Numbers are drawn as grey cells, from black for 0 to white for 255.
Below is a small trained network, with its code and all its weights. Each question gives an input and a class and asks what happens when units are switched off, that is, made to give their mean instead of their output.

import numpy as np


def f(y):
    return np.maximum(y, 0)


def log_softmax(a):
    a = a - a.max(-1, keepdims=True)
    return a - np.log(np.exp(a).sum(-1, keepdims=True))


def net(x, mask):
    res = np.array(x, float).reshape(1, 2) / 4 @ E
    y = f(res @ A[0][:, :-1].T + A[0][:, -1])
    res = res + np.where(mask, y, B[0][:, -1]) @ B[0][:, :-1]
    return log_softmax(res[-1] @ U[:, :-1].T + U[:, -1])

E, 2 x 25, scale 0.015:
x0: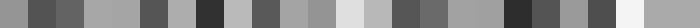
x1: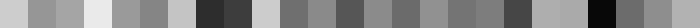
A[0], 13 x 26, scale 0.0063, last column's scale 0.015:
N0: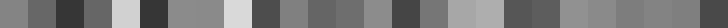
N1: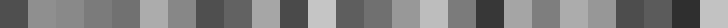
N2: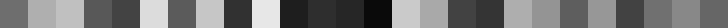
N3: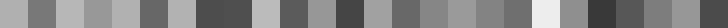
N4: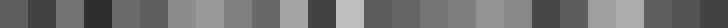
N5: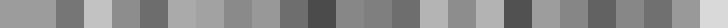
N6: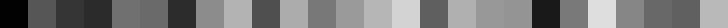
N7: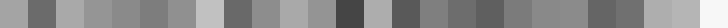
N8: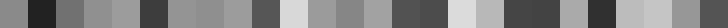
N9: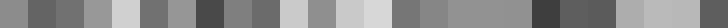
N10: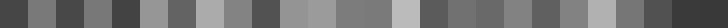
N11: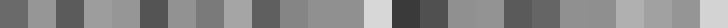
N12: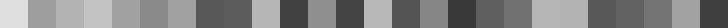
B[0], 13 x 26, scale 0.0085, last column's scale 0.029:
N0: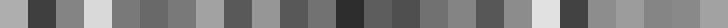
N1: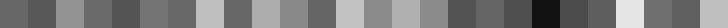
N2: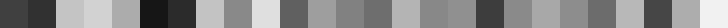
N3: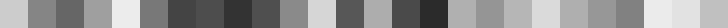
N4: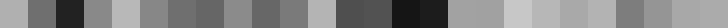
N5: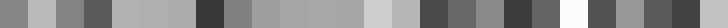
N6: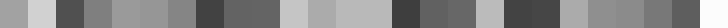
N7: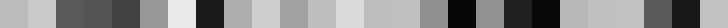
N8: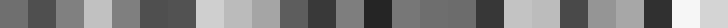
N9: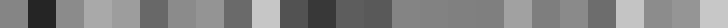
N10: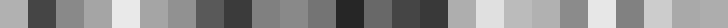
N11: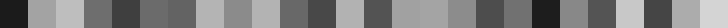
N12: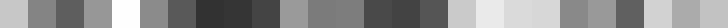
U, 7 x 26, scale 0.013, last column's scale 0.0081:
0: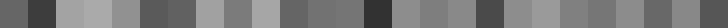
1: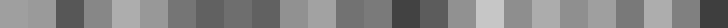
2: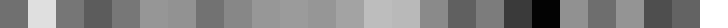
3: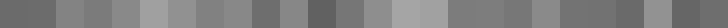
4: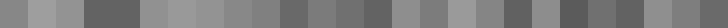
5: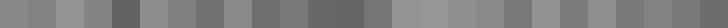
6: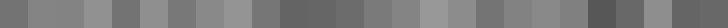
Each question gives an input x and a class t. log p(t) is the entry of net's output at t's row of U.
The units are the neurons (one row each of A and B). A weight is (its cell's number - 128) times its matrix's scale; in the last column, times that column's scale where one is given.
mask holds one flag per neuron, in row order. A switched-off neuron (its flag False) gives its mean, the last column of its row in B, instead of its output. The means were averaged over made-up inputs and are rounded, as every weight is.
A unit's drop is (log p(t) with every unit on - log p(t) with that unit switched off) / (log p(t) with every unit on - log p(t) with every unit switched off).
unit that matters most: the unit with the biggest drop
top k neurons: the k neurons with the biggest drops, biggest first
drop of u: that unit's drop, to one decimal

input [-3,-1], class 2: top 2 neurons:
N8, N9
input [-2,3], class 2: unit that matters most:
N10
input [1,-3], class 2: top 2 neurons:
N12, N3
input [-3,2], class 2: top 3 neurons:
N8, N9, N7
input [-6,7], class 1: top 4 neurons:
N12, N3, N8, N11
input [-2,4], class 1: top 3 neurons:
N12, N11, N3
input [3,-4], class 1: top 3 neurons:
N2, N7, N6
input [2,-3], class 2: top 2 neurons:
N12, N3
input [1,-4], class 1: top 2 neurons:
N7, N1
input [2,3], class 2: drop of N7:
0.1
